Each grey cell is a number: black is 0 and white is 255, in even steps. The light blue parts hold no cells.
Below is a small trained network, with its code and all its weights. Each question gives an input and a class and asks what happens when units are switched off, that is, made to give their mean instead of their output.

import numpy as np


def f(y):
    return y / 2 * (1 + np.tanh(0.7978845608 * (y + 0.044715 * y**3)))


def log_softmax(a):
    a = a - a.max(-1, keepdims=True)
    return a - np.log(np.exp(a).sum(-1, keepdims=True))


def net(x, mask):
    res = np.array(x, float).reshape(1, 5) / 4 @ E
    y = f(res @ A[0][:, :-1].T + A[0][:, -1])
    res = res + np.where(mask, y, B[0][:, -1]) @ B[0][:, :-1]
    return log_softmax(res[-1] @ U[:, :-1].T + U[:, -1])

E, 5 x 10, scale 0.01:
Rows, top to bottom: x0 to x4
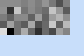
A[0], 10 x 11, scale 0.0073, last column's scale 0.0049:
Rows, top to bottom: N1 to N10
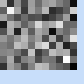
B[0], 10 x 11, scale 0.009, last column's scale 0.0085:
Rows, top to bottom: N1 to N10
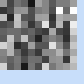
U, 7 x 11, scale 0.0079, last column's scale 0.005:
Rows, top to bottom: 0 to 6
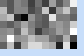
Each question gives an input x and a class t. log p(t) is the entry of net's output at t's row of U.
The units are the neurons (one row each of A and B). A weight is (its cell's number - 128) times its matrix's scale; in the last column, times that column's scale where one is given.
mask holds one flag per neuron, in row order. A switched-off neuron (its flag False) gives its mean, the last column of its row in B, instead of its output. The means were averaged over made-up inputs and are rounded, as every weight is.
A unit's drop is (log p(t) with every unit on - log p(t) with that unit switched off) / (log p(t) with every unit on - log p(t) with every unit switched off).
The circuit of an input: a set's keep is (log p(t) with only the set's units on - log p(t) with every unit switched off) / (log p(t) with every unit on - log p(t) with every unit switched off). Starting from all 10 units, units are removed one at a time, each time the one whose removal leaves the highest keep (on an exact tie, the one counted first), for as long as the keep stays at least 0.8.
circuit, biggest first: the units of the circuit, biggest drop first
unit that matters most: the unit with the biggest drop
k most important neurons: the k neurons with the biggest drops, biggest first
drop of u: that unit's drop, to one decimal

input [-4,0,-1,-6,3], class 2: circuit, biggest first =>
N7; N2
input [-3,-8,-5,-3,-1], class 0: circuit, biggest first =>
N5
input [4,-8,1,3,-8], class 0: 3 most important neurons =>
N5; N9; N2
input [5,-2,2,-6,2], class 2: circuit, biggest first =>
N7; N4
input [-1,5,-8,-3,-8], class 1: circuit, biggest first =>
N10; N4
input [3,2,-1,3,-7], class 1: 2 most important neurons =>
N10; N4
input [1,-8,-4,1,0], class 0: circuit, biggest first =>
N5; N7
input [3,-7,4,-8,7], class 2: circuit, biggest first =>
N7; N5
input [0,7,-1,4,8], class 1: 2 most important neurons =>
N1; N5
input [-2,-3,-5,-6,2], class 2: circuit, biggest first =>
N7; N4
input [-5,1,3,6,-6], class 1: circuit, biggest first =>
N4; N5
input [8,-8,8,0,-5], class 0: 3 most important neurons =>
N5; N9; N3
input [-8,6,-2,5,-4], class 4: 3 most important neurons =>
N4; N7; N5
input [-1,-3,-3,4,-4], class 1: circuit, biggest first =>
N2
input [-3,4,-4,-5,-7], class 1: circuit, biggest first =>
N4; N10
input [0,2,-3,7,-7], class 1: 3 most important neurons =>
N4; N2; N10
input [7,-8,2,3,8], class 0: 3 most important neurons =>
N9; N5; N4
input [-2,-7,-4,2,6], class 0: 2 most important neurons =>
N5; N9
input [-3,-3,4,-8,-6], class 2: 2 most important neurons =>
N7; N5
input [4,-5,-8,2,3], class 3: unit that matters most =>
N2
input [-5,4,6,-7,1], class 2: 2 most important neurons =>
N7; N2
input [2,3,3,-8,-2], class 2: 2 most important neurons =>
N7; N2
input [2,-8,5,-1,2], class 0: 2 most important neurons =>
N5; N7
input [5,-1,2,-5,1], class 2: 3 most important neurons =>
N7; N4; N2
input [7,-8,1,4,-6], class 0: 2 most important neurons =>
N2; N9
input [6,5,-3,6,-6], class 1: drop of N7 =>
0.2
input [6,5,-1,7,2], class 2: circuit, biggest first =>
N2
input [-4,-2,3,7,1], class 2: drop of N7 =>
-0.1
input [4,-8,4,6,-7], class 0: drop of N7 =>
0.1
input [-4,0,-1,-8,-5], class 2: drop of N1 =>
0.0
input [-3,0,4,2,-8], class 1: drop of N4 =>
0.2
